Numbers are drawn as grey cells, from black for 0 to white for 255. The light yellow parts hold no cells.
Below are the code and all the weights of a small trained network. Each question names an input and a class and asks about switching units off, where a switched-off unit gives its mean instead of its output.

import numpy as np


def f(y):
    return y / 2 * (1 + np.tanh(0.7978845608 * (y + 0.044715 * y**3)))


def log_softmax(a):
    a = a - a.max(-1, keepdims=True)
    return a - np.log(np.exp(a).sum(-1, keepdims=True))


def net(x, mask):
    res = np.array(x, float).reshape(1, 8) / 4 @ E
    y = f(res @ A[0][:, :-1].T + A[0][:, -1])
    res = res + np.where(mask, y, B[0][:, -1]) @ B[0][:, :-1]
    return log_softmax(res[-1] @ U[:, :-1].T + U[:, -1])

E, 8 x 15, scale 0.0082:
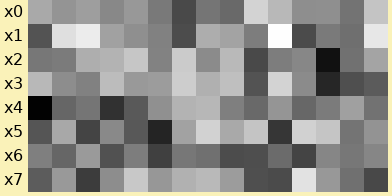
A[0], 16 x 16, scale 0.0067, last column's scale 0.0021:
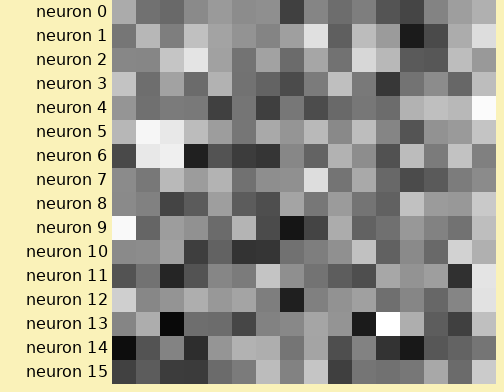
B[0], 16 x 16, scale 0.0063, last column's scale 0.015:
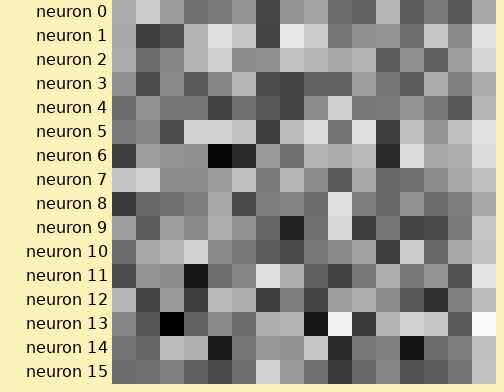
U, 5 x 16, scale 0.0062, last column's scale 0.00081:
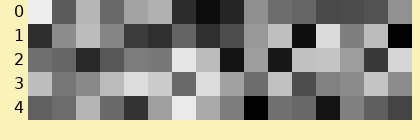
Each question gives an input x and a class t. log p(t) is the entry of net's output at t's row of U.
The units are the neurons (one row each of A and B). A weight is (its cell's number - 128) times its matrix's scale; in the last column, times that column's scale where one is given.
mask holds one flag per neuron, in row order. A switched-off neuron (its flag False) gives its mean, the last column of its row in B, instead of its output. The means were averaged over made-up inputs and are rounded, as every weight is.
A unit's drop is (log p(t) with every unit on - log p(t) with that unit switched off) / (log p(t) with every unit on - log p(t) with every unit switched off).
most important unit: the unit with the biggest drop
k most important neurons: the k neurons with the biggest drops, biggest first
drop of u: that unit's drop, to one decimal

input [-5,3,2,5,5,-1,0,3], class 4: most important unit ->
neuron 14
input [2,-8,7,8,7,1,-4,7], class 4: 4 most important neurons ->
[neuron 14; neuron 15; neuron 7; neuron 8]
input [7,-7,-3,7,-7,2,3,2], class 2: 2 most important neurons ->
[neuron 13; neuron 10]
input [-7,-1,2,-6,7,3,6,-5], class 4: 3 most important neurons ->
[neuron 14; neuron 15; neuron 11]
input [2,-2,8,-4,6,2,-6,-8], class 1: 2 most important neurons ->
[neuron 11; neuron 1]
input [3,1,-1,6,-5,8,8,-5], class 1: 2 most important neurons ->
[neuron 6; neuron 1]
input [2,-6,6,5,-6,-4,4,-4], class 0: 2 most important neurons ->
[neuron 9; neuron 12]
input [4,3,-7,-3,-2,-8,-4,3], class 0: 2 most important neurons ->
[neuron 9; neuron 12]
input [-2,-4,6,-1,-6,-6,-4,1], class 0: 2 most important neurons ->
[neuron 9; neuron 12]
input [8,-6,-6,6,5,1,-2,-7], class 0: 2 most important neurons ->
[neuron 6; neuron 9]
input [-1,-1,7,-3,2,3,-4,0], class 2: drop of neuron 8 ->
-0.1
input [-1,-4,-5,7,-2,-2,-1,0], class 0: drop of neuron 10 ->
-0.1
